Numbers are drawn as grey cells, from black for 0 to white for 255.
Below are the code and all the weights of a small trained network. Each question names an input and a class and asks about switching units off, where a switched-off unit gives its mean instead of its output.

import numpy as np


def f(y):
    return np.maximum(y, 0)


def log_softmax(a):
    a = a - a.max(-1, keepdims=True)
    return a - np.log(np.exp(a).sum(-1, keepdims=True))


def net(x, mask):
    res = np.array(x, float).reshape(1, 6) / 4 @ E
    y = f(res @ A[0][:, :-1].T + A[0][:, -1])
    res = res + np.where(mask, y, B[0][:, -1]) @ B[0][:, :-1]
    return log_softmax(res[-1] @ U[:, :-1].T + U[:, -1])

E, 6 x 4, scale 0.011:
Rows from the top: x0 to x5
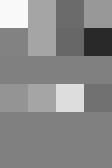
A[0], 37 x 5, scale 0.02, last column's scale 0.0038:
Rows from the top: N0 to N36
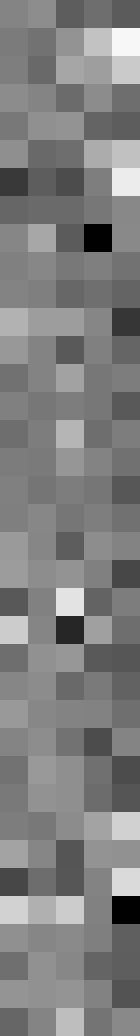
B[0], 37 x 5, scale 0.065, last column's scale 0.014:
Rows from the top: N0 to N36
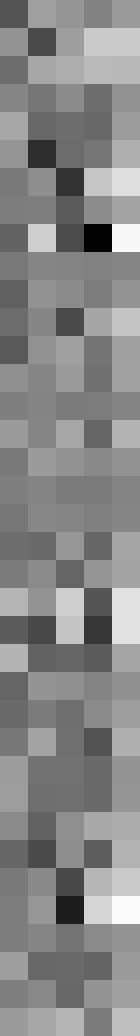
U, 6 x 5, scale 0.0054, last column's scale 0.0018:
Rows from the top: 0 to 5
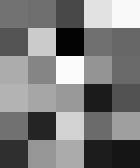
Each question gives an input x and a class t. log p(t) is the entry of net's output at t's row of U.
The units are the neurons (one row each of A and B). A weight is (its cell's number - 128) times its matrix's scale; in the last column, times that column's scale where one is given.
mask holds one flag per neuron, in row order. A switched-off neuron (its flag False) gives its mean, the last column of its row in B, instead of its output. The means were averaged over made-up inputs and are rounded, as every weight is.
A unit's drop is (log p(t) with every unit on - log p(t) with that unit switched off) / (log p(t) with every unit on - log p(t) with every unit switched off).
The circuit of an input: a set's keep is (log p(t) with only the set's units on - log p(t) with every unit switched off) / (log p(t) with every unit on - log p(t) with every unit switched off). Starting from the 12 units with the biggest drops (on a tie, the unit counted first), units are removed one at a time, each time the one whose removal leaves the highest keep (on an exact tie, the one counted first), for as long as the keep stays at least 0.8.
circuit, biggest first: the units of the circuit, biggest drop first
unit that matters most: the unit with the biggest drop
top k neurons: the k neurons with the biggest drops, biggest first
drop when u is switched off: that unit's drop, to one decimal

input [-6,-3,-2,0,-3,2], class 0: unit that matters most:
N6
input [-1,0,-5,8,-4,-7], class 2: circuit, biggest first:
(N8; N21)
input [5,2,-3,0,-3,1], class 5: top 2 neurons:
(N22; N6)
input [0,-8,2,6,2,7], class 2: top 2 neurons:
(N21; N6)
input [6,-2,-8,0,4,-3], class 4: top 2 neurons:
(N22; N6)
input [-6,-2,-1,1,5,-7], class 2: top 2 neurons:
(N32; N21)
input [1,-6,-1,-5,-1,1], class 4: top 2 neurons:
(N32; N22)
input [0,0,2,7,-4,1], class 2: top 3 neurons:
(N21; N8; N6)
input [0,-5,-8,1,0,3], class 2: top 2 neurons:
(N32; N6)
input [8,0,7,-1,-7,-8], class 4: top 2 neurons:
(N22; N8)
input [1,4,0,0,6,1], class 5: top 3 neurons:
(N32; N6; N31)
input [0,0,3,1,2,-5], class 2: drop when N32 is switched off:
0.5
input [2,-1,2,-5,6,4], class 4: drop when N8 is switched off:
0.2
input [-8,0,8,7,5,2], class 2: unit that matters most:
N8
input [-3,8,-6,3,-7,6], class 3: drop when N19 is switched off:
0.0
